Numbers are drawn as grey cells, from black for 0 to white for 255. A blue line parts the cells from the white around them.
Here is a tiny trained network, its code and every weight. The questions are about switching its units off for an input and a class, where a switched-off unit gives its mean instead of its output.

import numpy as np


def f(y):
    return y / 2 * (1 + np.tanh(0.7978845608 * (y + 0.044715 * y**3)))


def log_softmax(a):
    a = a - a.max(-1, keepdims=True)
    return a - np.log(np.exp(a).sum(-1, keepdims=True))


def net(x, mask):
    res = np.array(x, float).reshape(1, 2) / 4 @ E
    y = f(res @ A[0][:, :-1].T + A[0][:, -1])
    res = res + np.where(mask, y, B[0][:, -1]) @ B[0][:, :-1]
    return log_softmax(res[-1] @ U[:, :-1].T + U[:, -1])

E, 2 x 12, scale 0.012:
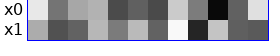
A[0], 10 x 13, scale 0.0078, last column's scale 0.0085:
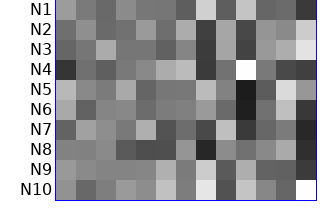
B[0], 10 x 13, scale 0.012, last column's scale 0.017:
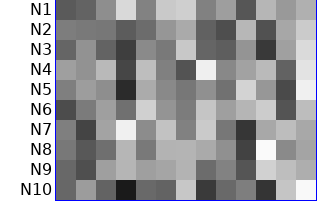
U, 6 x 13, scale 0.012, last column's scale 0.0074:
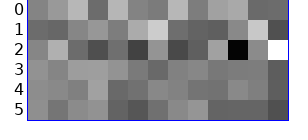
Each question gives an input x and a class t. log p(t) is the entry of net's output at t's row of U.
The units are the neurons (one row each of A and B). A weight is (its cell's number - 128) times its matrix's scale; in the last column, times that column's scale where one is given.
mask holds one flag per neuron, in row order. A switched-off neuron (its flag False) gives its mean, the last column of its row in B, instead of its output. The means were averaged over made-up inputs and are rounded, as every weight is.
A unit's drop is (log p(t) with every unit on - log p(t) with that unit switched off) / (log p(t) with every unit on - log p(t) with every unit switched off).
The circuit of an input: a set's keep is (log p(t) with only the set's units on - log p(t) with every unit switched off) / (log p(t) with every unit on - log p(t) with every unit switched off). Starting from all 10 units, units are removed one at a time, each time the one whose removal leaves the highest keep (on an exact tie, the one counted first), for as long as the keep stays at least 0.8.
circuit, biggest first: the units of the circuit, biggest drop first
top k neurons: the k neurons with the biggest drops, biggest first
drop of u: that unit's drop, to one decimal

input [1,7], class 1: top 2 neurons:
[N1, N9]
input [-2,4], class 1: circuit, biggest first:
[N5]
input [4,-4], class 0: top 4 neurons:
[N10, N5, N6, N1]
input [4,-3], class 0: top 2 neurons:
[N10, N6]
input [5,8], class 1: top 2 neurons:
[N10, N1]
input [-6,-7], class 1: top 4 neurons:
[N5, N2, N7, N3]
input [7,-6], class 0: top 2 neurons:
[N5, N6]
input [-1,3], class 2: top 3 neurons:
[N7, N8, N10]
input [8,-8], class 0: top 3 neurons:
[N5, N6, N10]
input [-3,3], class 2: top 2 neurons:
[N10, N6]
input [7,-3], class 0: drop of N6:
0.1
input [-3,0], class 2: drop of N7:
0.3
